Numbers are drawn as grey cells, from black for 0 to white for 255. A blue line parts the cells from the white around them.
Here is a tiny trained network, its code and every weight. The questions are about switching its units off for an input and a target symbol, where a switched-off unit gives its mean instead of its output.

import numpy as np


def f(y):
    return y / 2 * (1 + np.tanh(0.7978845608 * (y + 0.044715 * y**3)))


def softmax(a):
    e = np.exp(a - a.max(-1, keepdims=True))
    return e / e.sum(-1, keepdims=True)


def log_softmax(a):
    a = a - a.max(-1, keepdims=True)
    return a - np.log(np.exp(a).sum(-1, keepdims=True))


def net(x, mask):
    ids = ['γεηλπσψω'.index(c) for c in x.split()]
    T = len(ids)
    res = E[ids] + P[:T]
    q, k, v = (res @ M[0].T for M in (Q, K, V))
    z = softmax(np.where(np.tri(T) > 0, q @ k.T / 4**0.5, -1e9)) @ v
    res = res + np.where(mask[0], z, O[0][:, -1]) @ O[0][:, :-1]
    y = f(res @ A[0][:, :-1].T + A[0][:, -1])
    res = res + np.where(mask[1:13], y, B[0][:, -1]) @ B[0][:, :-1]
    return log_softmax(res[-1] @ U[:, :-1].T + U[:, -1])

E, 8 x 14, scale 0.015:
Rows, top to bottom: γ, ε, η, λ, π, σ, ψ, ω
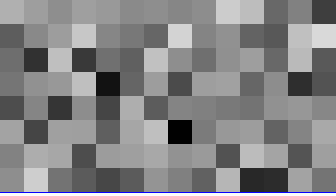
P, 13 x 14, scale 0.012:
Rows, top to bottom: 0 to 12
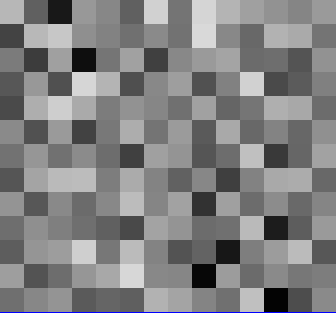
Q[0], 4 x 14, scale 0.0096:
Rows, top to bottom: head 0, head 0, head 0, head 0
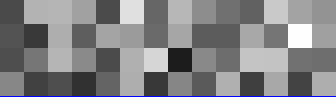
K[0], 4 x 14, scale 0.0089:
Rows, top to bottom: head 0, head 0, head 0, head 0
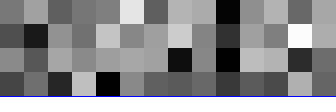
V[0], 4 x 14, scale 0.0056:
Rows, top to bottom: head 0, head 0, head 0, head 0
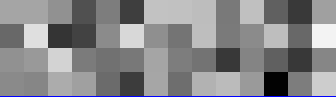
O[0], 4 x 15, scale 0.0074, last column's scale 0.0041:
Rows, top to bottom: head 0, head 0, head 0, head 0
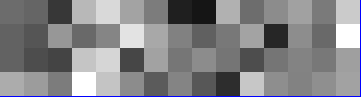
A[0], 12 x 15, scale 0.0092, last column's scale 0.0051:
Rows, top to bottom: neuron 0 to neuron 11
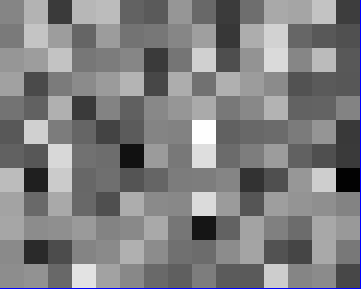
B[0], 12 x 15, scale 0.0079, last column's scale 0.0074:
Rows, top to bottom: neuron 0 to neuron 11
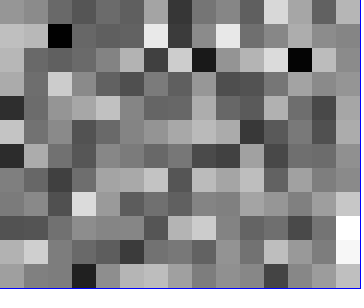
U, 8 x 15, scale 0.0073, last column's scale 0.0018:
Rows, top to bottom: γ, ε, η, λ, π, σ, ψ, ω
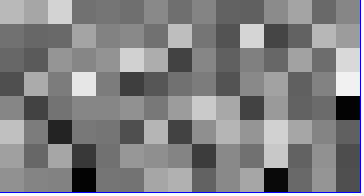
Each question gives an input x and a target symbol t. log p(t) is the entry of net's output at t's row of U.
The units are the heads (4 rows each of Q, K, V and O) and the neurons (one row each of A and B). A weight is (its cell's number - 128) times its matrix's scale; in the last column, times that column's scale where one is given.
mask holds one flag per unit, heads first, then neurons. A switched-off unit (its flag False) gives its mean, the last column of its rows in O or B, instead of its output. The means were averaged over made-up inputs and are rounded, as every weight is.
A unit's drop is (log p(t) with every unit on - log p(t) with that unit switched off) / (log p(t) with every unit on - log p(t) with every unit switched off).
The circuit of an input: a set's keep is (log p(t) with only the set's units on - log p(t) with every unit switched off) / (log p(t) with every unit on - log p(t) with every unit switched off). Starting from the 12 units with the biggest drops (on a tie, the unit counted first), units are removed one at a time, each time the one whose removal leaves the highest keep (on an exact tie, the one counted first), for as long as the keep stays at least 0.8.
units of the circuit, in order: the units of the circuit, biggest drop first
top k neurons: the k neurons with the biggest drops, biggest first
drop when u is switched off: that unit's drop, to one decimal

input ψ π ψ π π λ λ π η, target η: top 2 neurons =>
neuron 4; neuron 7
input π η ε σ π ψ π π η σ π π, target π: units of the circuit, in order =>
head 0; neuron 5; neuron 4
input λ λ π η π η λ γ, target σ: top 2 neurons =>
neuron 1; neuron 9
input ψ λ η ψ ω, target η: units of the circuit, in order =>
head 0
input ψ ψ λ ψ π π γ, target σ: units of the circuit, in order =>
head 0; neuron 0
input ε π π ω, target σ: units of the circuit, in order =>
neuron 0; head 0
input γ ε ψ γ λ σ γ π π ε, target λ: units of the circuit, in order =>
head 0; neuron 0
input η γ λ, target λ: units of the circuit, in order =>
neuron 6; head 0
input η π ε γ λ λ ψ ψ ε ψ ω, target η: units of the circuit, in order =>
head 0; neuron 10
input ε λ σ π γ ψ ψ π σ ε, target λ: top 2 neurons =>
neuron 0; neuron 9
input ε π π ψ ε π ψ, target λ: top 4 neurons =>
neuron 9; neuron 10; neuron 1; neuron 5
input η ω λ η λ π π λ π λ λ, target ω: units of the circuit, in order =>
head 0; neuron 11; neuron 6; neuron 5
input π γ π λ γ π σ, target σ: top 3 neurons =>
neuron 0; neuron 10; neuron 11
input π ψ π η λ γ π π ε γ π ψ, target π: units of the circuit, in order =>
neuron 4; head 0
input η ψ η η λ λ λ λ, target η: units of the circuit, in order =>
head 0; neuron 11
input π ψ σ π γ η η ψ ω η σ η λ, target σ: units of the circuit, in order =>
head 0; neuron 0; neuron 11
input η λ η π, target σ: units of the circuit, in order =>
neuron 0; head 0
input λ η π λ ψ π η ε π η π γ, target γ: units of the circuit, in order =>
neuron 3
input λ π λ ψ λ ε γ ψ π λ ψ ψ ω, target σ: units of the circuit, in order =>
head 0; neuron 0
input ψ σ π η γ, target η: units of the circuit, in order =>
head 0
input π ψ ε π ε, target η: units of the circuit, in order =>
head 0; neuron 10
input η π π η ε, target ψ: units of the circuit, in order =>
neuron 2; head 0; neuron 0
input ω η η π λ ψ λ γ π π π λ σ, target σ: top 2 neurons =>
neuron 10; neuron 0
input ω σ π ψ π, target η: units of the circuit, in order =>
head 0; neuron 11
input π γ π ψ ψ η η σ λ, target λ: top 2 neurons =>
neuron 6; neuron 5
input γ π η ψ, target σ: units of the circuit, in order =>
neuron 0; head 0
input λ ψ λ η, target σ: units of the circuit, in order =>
head 0; neuron 0
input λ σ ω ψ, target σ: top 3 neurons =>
neuron 0; neuron 10; neuron 1
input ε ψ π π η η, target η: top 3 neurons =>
neuron 7; neuron 4; neuron 10
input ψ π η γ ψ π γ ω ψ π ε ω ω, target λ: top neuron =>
neuron 11
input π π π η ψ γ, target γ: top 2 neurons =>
neuron 3; neuron 9
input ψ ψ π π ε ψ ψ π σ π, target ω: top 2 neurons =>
neuron 8; neuron 4
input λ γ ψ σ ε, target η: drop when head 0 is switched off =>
0.6
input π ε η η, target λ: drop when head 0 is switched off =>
0.7
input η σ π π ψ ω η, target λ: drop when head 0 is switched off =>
0.9
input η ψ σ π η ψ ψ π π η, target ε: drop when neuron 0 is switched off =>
0.1
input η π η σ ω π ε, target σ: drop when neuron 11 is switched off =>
0.2
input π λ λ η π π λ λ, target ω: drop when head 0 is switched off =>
0.4
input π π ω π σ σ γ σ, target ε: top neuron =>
neuron 2
